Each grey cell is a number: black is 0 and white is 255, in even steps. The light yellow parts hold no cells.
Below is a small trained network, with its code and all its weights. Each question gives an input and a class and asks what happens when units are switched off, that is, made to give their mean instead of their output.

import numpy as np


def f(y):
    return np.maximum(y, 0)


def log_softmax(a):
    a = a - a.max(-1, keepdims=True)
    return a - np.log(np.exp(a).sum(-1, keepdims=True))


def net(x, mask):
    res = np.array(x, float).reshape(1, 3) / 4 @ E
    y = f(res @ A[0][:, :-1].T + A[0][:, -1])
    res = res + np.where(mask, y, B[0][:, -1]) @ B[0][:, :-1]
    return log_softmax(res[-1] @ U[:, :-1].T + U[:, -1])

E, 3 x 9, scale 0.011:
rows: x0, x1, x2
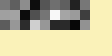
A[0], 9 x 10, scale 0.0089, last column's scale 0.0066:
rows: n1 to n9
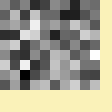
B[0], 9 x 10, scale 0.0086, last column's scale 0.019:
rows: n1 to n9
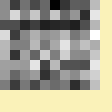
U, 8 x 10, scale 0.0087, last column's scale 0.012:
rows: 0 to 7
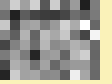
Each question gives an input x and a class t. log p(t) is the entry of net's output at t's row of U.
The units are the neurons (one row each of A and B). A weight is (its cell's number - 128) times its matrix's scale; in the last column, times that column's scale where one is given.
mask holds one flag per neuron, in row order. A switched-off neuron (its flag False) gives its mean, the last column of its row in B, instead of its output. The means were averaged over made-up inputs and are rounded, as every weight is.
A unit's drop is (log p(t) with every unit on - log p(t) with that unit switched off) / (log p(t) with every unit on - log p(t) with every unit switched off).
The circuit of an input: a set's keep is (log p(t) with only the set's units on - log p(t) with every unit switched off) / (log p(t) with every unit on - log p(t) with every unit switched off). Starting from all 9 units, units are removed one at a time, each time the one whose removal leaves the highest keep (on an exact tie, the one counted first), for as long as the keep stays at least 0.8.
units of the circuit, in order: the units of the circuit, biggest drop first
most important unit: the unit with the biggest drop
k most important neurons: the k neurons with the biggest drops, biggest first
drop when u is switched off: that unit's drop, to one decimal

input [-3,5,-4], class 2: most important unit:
n2
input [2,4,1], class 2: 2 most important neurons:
(n3, n8)
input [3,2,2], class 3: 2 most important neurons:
(n3, n7)
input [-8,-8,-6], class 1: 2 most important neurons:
(n3, n2)
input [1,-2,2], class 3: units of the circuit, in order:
(n8, n3)
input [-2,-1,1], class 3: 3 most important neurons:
(n1, n7, n8)
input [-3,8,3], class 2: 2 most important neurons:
(n8, n5)
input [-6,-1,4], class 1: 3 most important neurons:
(n3, n7, n9)
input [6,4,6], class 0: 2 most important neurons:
(n2, n3)
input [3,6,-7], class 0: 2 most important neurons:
(n7, n4)
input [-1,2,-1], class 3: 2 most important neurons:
(n4, n2)
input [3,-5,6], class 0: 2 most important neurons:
(n2, n6)
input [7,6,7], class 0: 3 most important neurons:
(n2, n3, n5)
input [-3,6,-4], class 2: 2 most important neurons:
(n2, n8)
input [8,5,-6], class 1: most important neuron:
(n1)
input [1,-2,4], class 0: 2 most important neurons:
(n2, n6)
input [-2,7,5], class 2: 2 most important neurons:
(n5, n8)
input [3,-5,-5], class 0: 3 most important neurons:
(n7, n6, n8)
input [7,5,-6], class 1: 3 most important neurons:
(n1, n2, n4)
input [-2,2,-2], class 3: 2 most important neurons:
(n2, n1)
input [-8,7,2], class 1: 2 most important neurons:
(n3, n9)
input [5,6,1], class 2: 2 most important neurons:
(n3, n5)
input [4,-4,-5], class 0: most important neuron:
(n7)
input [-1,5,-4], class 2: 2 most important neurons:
(n2, n8)
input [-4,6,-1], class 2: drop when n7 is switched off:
0.0
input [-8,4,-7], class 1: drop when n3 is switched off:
0.8
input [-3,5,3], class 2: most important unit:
n5
